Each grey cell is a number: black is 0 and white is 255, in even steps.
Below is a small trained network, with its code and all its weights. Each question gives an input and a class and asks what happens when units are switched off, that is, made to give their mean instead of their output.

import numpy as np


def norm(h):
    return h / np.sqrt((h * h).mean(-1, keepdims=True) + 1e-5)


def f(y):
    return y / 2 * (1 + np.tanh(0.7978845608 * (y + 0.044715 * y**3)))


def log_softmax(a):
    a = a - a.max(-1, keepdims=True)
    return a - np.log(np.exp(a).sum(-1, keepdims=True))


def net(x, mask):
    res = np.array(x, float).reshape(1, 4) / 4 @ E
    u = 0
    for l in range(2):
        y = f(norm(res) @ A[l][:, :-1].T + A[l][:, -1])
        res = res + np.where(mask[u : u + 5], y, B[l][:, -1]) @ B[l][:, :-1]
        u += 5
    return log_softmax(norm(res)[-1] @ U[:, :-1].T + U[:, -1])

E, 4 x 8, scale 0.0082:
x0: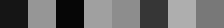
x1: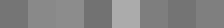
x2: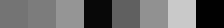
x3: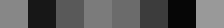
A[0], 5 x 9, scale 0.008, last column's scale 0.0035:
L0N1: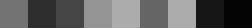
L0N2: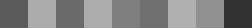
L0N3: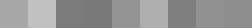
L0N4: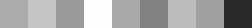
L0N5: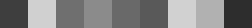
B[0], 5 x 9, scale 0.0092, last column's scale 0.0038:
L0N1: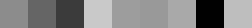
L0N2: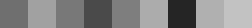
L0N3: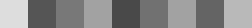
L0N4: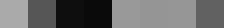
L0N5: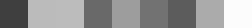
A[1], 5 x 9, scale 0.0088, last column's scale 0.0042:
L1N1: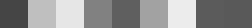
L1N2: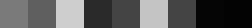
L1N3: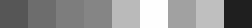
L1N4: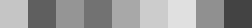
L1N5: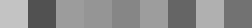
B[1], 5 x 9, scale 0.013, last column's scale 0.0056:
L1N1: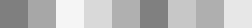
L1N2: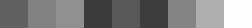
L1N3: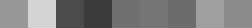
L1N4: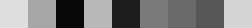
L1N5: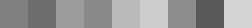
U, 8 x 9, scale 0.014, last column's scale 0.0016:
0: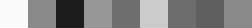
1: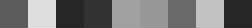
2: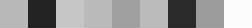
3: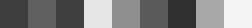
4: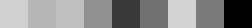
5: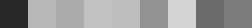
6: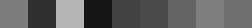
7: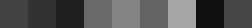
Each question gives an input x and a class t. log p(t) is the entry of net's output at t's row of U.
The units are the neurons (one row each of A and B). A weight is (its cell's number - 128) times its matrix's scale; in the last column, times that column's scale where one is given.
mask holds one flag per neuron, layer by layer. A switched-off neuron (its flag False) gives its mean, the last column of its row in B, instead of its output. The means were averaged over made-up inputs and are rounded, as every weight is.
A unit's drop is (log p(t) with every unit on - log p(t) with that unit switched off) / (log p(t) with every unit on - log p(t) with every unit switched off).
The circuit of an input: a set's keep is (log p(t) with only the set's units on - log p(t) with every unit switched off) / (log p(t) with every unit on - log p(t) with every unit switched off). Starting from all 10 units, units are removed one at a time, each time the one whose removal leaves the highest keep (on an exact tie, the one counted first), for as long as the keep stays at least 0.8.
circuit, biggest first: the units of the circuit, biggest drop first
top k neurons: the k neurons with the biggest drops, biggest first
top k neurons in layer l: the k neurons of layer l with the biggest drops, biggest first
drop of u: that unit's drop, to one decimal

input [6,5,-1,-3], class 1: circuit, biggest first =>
[L0N2]
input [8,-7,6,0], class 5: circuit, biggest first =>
[L0N4 L1N1]
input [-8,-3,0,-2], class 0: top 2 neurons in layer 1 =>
[L1N4 L1N5]
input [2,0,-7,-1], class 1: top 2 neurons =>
[L0N4 L1N4]
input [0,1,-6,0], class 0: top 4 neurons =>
[L0N4 L0N5 L1N2 L1N1]
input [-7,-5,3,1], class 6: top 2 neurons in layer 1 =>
[L1N2 L1N1]
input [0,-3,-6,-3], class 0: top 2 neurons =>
[L0N4 L0N3]
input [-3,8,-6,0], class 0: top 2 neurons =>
[L0N4 L0N5]
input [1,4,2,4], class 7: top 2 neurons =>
[L0N1 L1N1]
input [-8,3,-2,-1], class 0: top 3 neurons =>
[L1N4 L1N1 L0N5]
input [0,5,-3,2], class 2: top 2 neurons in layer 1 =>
[L1N4 L1N5]
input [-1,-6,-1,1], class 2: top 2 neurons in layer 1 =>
[L1N4 L1N1]
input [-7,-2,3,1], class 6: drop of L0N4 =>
-0.1
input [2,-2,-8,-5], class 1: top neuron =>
[L0N5]
